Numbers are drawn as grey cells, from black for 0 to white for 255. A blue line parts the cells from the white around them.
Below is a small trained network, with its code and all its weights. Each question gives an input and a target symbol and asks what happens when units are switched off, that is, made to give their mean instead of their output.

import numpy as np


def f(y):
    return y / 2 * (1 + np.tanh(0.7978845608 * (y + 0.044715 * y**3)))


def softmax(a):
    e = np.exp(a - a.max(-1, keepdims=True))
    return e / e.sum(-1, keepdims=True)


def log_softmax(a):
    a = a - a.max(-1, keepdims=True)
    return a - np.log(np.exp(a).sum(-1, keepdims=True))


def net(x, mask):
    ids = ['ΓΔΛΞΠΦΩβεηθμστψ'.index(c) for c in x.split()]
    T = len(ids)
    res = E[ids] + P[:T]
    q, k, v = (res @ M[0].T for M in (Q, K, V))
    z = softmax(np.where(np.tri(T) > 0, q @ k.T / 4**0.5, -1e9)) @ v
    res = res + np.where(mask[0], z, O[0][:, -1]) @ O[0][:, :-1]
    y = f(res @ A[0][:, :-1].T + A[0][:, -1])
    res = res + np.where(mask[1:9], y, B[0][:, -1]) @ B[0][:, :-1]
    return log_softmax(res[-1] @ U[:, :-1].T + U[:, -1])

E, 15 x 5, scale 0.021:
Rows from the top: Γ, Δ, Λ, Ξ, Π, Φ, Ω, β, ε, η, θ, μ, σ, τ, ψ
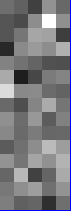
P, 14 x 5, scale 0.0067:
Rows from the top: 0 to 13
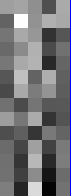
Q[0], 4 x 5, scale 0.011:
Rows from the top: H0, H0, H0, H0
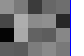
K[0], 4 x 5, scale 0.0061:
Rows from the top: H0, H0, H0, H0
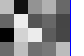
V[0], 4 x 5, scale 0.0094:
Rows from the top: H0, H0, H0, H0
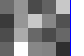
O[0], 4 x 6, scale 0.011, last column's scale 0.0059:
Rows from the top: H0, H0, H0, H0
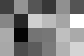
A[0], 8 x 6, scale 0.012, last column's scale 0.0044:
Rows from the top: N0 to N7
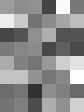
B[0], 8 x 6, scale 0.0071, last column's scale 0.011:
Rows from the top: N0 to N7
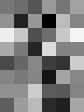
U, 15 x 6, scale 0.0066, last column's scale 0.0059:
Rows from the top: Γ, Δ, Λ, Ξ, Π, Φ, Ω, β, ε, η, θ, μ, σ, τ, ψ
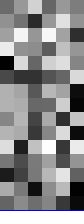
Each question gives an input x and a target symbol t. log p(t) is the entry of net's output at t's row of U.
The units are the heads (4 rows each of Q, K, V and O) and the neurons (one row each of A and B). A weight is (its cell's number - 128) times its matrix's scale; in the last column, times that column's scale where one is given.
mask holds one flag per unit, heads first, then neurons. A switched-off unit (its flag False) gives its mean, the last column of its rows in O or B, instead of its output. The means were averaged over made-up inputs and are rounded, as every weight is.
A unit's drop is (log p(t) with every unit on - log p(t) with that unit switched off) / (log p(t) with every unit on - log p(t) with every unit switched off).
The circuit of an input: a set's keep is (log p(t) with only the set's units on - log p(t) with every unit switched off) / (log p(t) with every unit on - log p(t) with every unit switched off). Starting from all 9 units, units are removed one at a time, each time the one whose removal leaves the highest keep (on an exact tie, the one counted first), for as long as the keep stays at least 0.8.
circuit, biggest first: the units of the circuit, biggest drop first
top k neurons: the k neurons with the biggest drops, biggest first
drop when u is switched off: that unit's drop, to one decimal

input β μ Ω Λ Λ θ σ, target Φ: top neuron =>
(N4)
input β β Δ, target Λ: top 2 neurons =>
(N2, N4)
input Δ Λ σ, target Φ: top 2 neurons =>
(N4, N2)
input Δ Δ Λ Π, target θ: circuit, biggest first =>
(H0, N2)
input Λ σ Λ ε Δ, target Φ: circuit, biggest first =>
(H0, N4)
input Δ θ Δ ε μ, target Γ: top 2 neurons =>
(N2, N5)
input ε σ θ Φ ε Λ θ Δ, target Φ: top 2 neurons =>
(N7, N4)
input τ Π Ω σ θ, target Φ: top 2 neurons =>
(N2, N4)
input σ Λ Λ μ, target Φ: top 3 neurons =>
(N2, N4, N0)
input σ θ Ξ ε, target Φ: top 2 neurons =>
(N2, N0)
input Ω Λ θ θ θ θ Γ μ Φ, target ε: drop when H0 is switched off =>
1.0
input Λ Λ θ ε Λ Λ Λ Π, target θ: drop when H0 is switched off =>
0.5
